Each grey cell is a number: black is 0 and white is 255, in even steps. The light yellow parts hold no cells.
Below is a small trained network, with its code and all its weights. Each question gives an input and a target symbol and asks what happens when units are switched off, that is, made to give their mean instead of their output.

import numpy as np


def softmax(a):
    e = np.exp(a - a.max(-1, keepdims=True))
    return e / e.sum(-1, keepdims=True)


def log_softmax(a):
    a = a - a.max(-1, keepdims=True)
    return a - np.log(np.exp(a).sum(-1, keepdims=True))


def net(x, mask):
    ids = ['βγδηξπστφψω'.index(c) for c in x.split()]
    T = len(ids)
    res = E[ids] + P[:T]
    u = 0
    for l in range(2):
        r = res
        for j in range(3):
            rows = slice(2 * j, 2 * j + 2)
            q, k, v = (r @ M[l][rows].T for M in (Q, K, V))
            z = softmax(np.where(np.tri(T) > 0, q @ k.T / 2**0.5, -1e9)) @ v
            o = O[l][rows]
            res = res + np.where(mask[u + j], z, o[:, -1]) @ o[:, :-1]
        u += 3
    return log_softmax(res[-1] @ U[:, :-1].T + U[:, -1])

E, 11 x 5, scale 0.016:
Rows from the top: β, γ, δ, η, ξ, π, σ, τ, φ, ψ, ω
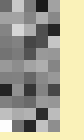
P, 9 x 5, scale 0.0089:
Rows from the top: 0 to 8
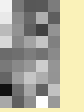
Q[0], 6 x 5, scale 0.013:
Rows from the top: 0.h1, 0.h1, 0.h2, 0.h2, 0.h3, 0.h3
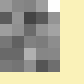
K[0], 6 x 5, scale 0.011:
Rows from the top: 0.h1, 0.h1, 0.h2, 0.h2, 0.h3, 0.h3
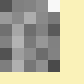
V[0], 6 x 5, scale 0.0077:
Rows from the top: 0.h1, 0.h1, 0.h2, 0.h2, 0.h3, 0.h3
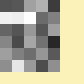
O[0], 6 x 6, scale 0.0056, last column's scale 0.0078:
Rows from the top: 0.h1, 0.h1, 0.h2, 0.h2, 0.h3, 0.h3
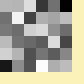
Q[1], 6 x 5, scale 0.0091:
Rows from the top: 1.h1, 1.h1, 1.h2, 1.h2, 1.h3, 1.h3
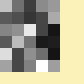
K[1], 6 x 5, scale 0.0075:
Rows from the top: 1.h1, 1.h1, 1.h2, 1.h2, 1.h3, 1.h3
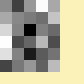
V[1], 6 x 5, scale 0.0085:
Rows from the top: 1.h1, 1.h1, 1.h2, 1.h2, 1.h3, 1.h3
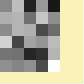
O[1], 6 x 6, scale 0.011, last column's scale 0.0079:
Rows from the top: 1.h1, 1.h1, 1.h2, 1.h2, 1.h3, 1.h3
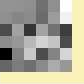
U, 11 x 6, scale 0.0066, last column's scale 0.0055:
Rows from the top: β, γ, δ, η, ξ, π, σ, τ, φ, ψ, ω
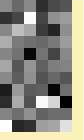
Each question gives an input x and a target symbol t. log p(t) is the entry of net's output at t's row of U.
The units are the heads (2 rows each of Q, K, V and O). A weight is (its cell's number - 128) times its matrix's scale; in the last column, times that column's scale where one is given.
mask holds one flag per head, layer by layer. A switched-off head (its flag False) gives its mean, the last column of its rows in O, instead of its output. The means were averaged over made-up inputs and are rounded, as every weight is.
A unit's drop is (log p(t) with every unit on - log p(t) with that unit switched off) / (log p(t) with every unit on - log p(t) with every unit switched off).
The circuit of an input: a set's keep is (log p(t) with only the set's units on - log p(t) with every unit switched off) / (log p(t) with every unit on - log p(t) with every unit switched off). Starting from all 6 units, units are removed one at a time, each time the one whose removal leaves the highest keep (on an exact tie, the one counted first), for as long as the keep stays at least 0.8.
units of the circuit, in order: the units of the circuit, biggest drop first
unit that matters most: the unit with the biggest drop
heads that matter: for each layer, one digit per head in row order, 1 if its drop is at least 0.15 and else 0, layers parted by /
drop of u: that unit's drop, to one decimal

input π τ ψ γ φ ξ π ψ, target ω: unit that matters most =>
1.h3
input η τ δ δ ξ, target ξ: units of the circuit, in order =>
(1.h2 1.h3)
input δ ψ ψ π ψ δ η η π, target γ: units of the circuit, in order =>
(1.h3 0.h1)
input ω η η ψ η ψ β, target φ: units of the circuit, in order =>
(1.h2 0.h1)
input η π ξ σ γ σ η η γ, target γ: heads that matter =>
000 / 001
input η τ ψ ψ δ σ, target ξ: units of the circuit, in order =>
(1.h2 1.h3 0.h1)
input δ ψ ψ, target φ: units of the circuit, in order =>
(0.h1 0.h3)
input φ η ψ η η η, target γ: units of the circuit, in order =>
(1.h3 0.h1)
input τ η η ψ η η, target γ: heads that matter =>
100 / 011
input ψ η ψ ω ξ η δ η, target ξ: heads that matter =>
000 / 011
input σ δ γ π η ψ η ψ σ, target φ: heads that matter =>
000 / 011
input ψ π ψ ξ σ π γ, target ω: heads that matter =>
000 / 001
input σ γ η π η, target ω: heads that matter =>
000 / 001
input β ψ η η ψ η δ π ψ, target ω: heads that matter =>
011 / 001
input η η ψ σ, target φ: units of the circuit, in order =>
(1.h2)
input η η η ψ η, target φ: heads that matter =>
100 / 010
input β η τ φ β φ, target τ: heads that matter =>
000 / 010
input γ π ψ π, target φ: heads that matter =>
000 / 010
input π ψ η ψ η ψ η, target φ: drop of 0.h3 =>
0.0
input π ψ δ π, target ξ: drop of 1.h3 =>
0.2
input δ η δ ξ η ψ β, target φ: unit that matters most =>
0.h1
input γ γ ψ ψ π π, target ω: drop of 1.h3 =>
1.1
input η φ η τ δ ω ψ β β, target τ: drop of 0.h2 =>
0.0
